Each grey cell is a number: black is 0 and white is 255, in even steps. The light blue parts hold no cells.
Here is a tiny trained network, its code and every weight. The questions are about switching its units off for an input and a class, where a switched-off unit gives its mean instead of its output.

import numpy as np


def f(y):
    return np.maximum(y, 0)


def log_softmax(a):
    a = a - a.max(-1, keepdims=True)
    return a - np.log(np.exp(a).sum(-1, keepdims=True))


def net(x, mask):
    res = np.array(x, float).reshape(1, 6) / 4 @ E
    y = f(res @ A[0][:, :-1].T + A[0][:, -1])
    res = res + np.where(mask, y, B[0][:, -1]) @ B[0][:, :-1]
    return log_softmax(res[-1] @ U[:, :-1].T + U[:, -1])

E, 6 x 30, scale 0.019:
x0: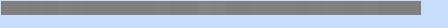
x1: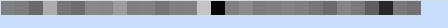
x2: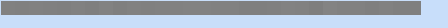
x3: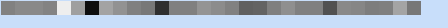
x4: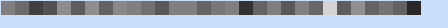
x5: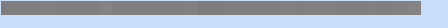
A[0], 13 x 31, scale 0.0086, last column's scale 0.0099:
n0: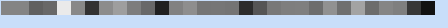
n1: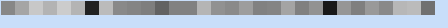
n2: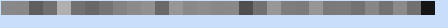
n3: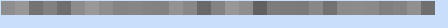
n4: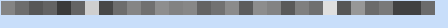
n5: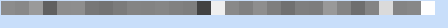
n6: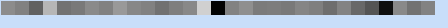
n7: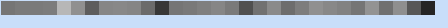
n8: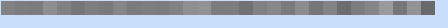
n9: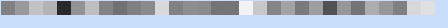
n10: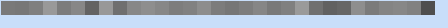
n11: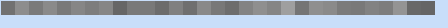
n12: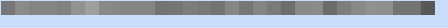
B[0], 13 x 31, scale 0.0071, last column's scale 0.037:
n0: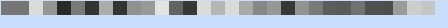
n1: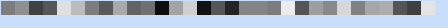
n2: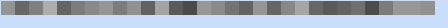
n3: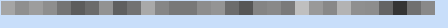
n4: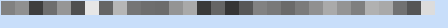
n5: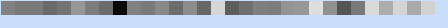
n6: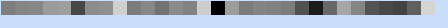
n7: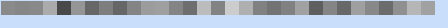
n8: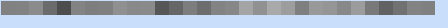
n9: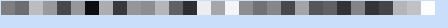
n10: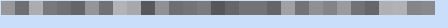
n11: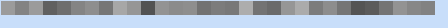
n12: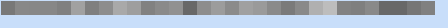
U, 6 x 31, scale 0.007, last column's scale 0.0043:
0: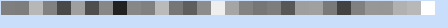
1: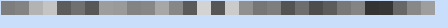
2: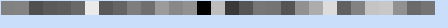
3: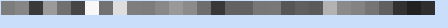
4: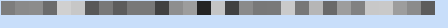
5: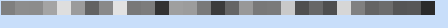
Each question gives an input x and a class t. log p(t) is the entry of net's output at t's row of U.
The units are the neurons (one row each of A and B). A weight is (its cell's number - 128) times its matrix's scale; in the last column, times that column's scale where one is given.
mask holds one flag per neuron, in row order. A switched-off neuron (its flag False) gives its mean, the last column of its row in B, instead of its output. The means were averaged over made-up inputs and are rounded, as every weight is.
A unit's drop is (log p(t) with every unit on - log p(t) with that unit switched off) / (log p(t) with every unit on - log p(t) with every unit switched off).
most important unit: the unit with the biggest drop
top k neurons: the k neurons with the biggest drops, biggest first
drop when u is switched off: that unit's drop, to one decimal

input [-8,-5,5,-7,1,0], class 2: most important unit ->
n4
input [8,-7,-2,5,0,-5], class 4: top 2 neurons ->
[n9 n1]
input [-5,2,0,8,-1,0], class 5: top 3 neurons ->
[n1 n9 n5]
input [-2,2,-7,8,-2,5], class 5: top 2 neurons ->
[n1 n5]
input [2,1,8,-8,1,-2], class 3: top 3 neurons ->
[n4 n5 n0]
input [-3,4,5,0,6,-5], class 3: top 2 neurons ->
[n9 n4]
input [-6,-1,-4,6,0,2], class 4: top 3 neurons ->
[n1 n9 n6]
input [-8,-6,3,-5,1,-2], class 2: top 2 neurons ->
[n4 n0]
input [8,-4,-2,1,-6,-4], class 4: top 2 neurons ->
[n1 n0]
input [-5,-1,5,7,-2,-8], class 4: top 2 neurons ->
[n1 n6]
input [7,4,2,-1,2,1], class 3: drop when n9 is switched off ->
0.7
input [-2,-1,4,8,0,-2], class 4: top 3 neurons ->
[n1 n9 n6]
